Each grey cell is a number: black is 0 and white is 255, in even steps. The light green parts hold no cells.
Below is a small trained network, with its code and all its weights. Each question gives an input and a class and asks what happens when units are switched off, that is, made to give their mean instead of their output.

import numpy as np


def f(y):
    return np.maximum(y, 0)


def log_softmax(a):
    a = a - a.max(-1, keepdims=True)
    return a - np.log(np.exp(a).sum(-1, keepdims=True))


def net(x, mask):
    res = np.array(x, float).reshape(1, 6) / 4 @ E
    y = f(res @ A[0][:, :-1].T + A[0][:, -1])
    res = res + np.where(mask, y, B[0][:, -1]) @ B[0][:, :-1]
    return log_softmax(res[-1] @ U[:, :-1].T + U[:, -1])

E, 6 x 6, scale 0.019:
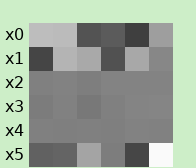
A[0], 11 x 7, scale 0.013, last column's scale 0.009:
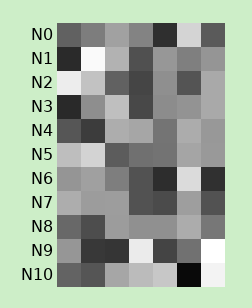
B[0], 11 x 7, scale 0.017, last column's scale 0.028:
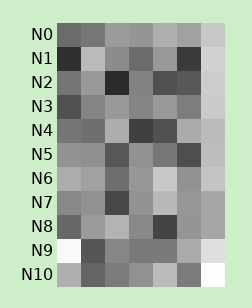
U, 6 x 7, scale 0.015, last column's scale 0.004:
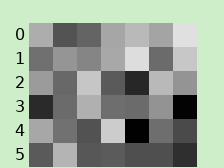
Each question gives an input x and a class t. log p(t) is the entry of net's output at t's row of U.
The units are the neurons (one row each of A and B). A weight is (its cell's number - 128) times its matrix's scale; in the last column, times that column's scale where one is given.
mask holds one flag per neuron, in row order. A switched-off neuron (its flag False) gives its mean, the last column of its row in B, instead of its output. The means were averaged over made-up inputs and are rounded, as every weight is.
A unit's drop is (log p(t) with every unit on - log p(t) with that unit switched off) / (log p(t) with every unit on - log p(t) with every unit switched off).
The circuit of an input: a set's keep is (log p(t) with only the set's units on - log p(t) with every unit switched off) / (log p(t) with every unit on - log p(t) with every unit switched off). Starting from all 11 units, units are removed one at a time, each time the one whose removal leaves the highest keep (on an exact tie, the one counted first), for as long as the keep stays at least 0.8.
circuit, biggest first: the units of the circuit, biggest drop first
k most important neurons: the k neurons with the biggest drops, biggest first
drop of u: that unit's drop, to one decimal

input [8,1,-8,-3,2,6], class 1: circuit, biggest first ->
(N9)
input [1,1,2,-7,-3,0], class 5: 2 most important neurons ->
(N10; N9)
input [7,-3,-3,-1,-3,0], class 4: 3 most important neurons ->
(N2; N10; N5)
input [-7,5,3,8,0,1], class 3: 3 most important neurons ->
(N4; N6; N8)
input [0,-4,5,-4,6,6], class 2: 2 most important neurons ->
(N4; N10)
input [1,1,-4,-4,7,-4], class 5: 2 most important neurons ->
(N9; N2)
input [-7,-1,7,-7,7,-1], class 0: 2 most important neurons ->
(N10; N1)
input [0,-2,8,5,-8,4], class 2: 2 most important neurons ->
(N10; N4)
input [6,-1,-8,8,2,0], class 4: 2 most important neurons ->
(N10; N2)
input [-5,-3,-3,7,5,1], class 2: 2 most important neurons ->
(N4; N6)
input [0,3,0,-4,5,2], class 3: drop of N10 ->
0.4
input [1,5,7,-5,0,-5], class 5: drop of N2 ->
0.4
